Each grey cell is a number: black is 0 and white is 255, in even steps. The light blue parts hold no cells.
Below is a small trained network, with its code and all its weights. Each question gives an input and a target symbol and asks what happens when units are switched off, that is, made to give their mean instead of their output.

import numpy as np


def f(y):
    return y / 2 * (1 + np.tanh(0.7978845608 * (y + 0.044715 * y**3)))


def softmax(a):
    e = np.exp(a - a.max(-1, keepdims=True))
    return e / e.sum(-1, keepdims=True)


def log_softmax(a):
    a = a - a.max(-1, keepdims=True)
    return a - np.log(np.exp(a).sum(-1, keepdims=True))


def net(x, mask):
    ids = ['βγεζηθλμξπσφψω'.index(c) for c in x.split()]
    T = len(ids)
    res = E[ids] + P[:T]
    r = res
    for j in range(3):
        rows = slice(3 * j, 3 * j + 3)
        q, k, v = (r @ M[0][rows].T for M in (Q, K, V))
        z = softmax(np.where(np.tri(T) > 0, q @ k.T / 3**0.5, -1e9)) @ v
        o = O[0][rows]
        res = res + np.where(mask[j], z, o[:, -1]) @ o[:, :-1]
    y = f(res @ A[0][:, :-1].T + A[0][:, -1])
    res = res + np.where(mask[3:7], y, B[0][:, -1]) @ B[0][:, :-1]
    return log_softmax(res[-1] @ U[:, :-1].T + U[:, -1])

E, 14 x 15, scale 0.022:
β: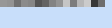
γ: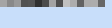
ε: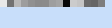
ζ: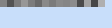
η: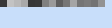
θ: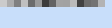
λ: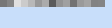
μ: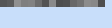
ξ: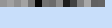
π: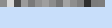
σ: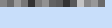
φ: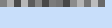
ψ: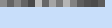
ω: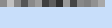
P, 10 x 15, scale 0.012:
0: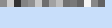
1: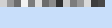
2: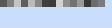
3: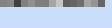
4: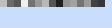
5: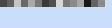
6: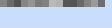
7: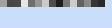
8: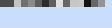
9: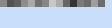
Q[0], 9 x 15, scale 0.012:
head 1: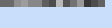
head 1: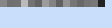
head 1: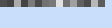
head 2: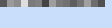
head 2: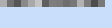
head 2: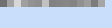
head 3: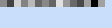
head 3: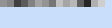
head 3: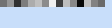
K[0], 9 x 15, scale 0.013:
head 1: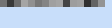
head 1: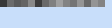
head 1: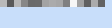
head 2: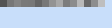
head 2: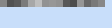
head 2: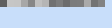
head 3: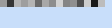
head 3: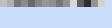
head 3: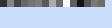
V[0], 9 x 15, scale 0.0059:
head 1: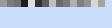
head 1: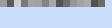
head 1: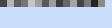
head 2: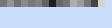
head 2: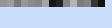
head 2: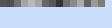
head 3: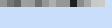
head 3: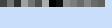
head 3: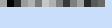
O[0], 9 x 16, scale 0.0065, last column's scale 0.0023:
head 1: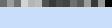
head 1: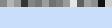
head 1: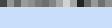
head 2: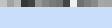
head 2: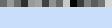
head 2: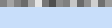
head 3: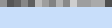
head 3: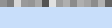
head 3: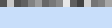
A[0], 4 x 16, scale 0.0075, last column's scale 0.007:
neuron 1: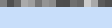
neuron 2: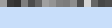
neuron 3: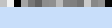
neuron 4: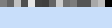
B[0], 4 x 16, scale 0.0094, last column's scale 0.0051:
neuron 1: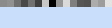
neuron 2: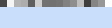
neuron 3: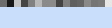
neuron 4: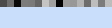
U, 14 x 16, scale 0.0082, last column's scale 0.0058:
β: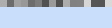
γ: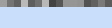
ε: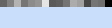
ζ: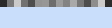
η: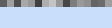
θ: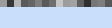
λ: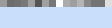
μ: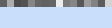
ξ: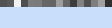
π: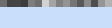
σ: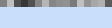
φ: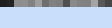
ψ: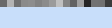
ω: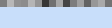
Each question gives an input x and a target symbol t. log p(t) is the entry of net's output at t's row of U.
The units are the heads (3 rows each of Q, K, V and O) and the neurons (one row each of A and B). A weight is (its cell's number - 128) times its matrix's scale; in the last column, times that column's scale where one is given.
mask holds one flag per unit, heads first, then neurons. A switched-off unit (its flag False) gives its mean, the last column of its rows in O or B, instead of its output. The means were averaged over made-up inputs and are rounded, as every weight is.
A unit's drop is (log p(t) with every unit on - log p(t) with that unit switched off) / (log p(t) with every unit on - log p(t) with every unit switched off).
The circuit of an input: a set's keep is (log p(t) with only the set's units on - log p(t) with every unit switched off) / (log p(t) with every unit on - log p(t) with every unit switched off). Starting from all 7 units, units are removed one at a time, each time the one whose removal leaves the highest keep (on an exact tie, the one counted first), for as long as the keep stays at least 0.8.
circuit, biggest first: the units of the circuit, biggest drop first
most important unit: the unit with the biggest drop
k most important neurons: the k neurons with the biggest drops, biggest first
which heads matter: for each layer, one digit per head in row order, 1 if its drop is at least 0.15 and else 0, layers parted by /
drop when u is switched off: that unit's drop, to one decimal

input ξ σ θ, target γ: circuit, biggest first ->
[neuron 4; head 3]
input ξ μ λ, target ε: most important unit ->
neuron 4
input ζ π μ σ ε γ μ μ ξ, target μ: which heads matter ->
101
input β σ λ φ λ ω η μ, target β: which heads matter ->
001
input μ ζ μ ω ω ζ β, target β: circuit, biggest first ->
[neuron 3; neuron 1]
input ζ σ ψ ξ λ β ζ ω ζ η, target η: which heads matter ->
010
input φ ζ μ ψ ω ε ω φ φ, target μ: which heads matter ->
001
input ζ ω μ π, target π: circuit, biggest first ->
[neuron 3; neuron 2]
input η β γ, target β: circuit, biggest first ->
[head 1; neuron 1]
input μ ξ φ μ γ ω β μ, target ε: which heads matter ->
010
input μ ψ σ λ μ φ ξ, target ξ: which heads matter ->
001
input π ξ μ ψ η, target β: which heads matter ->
010
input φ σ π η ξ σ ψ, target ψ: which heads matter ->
011
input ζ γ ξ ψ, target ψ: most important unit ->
neuron 2
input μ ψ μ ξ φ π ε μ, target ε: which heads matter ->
000
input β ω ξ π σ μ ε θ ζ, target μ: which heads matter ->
001
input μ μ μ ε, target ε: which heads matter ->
101
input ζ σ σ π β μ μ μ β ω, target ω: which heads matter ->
100
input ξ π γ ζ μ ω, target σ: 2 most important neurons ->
[neuron 4; neuron 3]
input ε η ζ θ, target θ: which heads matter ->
000
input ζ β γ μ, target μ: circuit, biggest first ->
[neuron 1; neuron 3]
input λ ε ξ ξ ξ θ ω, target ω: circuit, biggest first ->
[head 1; neuron 1]
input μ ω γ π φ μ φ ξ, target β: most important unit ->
head 3
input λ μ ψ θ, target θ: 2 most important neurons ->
[neuron 3; neuron 4]
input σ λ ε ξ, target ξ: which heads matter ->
000
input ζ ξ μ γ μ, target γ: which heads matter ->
000
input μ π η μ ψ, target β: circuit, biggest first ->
[head 3]
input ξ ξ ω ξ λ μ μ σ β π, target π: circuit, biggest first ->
[neuron 3; head 3]
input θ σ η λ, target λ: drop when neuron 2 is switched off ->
0.2
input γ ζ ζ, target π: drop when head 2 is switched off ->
0.1
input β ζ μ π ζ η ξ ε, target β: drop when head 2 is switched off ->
0.2
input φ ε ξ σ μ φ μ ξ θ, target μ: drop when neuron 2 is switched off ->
0.0
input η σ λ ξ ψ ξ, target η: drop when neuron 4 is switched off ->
0.3
